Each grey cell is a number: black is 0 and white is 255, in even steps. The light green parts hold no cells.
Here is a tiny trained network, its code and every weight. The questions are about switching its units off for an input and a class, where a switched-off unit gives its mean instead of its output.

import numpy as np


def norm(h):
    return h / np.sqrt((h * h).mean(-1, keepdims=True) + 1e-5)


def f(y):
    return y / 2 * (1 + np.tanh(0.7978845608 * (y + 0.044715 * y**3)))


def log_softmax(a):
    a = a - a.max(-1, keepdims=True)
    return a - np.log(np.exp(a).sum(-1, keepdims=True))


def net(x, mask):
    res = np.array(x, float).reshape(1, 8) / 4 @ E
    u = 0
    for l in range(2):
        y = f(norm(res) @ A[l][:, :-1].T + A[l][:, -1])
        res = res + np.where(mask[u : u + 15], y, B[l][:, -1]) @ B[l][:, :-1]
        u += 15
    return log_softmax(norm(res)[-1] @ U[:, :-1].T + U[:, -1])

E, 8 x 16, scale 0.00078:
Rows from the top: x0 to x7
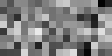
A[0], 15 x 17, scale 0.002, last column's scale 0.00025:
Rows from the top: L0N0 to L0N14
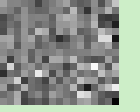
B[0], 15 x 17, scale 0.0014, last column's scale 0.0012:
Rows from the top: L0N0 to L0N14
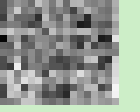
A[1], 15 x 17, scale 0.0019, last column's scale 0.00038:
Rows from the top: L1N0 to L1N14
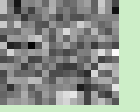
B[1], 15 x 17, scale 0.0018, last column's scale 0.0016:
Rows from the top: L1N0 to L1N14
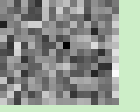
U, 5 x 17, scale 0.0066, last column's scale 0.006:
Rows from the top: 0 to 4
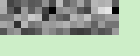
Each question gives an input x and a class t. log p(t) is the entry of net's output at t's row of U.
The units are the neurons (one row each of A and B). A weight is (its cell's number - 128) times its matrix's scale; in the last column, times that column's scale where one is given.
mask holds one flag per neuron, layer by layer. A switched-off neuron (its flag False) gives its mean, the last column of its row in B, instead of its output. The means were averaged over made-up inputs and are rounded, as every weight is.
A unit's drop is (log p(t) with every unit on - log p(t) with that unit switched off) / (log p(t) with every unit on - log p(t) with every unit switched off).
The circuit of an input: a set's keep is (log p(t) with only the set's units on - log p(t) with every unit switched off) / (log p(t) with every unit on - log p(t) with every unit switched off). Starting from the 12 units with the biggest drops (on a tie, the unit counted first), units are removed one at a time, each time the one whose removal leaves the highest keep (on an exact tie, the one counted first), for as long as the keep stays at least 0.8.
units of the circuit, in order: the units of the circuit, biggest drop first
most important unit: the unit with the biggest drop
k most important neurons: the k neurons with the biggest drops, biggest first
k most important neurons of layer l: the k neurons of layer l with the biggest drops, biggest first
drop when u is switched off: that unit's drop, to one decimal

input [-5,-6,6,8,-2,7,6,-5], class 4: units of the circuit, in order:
(L0N5; L1N9)
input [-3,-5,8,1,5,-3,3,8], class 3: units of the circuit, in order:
(L0N4; L1N14)
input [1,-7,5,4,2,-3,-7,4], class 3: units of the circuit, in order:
(L0N9; L1N7)
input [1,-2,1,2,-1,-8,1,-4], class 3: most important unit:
L0N11
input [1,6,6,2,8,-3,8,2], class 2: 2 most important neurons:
(L0N10; L0N4)
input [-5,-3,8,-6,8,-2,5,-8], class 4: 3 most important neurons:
(L0N5; L1N9; L0N11)
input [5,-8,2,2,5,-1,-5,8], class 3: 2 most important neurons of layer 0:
(L0N5; L0N9)
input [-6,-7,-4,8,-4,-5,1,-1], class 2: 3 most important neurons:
(L0N11; L1N3; L1N13)
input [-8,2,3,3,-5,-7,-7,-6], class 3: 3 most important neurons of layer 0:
(L0N9; L0N3; L0N2)
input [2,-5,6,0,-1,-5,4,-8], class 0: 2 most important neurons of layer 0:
(L0N12; L0N8)
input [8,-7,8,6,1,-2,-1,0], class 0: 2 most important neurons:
(L1N6; L0N5)
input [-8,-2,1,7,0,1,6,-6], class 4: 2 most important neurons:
(L0N5; L1N9)
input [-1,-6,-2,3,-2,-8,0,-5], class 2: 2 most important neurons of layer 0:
(L0N13; L0N14)
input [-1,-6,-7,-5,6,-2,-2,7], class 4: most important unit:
L0N9
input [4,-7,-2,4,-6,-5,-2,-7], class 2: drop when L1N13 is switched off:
0.1
